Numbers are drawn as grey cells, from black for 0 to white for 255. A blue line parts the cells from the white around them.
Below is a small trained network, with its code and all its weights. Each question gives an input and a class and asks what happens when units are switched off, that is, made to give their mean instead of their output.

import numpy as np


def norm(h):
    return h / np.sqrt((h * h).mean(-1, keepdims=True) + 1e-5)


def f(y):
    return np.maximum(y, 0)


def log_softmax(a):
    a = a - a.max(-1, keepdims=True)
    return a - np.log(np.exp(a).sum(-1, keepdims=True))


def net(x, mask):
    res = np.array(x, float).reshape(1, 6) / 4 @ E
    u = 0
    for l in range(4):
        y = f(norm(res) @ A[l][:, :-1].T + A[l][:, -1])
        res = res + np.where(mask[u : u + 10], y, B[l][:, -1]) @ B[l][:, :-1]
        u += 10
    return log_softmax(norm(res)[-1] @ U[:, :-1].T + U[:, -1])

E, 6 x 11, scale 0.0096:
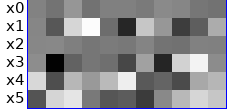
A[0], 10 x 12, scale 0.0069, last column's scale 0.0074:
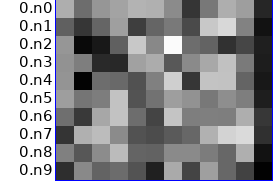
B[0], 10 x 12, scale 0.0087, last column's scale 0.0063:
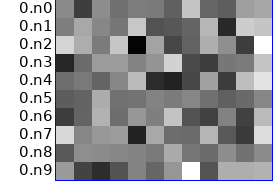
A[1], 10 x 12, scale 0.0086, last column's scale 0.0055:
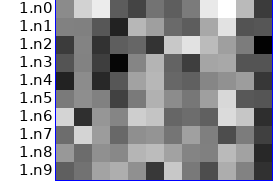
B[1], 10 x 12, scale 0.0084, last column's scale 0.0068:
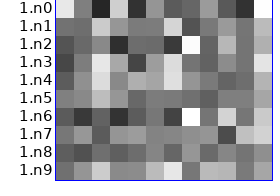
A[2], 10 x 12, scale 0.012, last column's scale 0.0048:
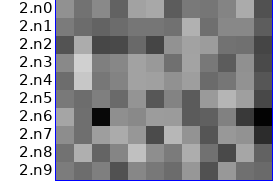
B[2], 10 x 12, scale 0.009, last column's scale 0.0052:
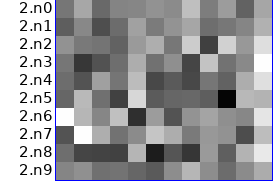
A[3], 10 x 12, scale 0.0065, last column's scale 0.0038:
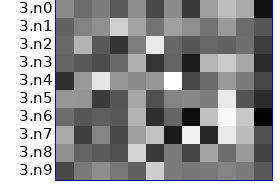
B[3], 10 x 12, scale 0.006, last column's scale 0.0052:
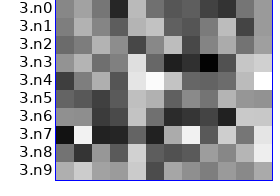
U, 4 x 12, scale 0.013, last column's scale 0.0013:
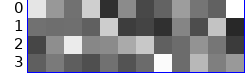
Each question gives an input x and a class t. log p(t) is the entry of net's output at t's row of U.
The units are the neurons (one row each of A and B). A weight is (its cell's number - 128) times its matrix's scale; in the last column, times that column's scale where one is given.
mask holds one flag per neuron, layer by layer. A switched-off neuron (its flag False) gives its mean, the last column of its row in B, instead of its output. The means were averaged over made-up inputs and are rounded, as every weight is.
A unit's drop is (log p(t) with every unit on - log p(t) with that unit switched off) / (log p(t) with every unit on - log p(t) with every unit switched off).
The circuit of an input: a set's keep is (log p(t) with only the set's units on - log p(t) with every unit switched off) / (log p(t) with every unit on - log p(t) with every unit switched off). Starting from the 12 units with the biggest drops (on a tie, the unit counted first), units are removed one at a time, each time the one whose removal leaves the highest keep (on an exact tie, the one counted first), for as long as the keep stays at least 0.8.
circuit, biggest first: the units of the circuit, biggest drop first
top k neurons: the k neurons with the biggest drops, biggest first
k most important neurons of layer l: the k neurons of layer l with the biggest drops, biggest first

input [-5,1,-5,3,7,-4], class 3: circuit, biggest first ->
[1.n6]
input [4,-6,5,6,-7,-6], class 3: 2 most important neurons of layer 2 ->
[2.n2, 2.n8]
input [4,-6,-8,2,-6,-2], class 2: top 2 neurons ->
[1.n3, 1.n4]
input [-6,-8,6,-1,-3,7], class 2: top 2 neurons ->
[1.n3, 0.n2]
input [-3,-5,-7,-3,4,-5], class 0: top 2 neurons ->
[0.n2, 2.n6]
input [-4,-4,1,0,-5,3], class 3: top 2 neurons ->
[1.n2, 0.n9]
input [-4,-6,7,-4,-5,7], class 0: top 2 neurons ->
[1.n0, 0.n7]
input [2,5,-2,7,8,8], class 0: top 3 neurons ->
[1.n0, 0.n7, 0.n9]
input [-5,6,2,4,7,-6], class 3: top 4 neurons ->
[1.n6, 0.n0, 1.n0, 0.n7]
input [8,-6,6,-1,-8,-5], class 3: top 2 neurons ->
[0.n9, 1.n2]
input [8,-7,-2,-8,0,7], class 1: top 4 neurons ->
[0.n2, 1.n7, 2.n3, 2.n4]
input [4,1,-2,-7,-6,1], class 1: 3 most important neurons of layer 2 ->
[2.n8, 2.n3, 2.n4]
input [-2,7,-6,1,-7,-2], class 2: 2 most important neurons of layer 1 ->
[1.n9, 1.n6]
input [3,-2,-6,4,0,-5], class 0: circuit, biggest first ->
[0.n2]
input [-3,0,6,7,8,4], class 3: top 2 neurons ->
[1.n6, 0.n0]
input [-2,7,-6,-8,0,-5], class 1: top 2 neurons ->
[2.n8, 1.n3]
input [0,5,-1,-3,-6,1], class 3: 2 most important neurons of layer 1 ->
[1.n2, 1.n3]
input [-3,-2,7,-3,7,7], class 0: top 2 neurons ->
[1.n0, 0.n7]
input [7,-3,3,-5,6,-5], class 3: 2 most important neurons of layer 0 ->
[0.n7, 0.n1]
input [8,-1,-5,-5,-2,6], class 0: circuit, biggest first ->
[1.n0]
